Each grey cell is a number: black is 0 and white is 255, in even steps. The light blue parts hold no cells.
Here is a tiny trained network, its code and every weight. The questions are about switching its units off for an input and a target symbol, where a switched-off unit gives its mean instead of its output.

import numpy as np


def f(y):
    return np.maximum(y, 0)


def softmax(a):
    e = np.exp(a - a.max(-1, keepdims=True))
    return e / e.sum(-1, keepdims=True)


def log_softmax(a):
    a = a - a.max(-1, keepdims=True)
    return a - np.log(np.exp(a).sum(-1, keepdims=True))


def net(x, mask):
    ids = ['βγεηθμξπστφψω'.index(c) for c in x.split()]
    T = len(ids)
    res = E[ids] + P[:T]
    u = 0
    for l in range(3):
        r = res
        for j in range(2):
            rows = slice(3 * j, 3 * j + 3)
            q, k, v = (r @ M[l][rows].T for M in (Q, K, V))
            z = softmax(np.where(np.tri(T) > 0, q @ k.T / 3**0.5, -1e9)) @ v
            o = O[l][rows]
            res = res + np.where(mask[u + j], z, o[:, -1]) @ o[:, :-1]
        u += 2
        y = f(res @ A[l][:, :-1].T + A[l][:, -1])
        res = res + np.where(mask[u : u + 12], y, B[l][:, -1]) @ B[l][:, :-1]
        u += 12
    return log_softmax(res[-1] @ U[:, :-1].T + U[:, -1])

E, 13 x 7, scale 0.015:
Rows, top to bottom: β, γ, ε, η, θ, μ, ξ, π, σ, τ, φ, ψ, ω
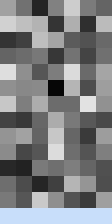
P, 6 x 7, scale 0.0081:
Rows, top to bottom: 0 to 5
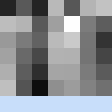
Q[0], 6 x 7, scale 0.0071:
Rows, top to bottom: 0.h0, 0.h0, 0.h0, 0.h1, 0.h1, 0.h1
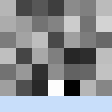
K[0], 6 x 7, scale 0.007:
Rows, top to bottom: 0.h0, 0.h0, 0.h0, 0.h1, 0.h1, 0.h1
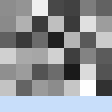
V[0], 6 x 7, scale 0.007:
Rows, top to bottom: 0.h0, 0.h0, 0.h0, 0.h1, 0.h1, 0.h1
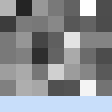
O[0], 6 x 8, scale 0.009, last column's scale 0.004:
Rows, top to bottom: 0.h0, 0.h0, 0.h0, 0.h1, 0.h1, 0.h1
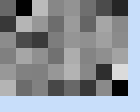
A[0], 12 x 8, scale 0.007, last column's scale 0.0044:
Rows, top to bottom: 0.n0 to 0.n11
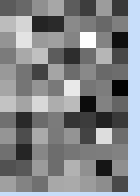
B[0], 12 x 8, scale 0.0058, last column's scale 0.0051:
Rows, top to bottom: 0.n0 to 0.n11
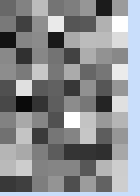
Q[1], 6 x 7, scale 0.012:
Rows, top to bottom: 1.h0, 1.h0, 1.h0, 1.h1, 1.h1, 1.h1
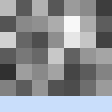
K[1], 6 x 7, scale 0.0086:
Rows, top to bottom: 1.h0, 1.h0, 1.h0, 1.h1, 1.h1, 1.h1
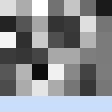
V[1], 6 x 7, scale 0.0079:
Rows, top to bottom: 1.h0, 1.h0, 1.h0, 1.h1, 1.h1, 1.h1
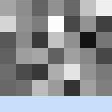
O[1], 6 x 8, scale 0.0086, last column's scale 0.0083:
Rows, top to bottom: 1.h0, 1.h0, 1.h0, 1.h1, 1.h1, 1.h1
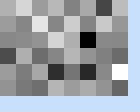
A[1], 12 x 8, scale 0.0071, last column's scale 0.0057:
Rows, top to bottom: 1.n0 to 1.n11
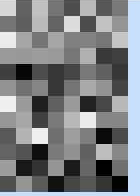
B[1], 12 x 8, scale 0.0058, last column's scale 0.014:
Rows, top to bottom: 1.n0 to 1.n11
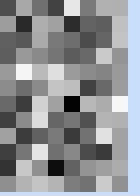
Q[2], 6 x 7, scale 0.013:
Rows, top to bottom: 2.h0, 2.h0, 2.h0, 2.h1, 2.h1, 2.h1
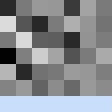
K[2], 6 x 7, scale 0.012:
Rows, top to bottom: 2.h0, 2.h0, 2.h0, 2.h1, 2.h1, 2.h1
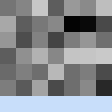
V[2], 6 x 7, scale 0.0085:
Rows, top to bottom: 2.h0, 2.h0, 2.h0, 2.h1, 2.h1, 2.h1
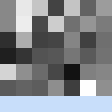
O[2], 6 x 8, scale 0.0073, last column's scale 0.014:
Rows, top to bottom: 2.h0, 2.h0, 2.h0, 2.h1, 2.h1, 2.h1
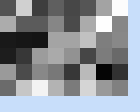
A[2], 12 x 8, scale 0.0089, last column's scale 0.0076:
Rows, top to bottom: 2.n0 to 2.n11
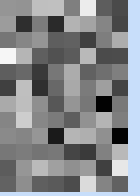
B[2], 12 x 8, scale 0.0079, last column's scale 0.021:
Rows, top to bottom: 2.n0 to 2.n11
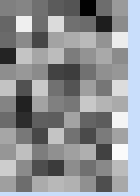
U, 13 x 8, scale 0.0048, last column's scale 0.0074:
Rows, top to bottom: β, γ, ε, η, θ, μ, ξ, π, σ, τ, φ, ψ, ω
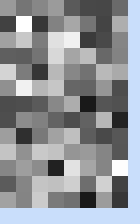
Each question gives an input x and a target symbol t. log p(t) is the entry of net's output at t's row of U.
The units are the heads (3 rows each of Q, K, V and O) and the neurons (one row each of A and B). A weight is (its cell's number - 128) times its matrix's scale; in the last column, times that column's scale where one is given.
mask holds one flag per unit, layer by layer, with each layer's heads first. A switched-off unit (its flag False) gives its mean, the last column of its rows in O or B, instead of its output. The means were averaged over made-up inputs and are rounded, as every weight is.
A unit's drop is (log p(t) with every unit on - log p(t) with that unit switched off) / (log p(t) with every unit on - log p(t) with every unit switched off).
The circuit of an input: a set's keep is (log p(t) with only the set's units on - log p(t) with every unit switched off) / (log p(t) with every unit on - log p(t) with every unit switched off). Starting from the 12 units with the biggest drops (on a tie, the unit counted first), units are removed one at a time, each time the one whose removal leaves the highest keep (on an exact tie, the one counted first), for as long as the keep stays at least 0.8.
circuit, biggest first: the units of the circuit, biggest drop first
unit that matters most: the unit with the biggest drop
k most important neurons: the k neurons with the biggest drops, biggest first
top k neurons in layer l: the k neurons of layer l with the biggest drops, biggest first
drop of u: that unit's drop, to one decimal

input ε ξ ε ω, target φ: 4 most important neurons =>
[0.n6, 0.n7, 0.n1, 0.n8]
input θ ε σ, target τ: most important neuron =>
[2.n6]
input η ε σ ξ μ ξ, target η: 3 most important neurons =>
[1.n6, 1.n10, 1.n4]
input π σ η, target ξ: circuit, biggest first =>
[1.h0, 2.h1]
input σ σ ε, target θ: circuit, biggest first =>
[2.h0, 0.h0, 1.h0, 2.h1]
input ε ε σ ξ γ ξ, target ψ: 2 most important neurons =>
[1.n6, 1.n7]
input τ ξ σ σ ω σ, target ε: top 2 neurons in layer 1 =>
[1.n7, 1.n10]
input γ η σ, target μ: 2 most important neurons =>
[2.n3, 0.n1]
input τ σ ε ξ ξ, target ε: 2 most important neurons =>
[1.n6, 1.n10]
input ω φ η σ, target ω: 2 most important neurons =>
[2.n0, 0.n3]
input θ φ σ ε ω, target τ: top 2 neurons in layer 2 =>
[2.n6, 2.n7]
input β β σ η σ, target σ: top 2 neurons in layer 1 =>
[1.n6, 1.n1]
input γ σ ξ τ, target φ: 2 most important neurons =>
[0.n2, 1.n7]
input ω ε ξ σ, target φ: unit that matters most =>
0.h0
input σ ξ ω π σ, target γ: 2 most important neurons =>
[0.n6, 1.n7]
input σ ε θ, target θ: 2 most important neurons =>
[1.n6, 0.n6]
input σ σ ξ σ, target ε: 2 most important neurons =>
[1.n6, 2.n9]
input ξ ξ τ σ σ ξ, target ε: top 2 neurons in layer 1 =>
[1.n6, 1.n0]
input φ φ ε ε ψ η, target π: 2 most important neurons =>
[2.n4, 1.n4]
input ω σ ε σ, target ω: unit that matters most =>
1.h1
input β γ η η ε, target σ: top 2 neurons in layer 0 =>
[0.n1, 0.n2]
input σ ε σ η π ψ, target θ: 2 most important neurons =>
[0.n6, 1.n6]
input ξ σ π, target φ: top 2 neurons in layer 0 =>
[0.n7, 0.n1]
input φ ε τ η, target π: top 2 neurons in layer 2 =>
[2.n4, 2.n5]
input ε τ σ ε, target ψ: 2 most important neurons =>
[1.n6, 0.n0]
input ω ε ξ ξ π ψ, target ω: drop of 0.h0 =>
0.9
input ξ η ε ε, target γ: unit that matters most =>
0.h1
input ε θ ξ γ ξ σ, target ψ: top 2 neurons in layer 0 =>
[0.n7, 0.n0]
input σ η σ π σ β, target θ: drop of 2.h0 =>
0.9
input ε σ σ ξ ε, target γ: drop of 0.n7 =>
-0.1
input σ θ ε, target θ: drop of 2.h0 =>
0.4
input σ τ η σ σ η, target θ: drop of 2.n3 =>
0.0
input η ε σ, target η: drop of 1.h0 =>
0.7
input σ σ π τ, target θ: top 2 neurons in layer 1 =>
[1.n6, 1.n8]
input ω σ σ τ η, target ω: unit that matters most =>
1.h1
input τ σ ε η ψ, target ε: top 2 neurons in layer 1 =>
[1.n1, 1.n6]
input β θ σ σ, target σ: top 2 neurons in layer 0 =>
[0.n2, 0.n1]
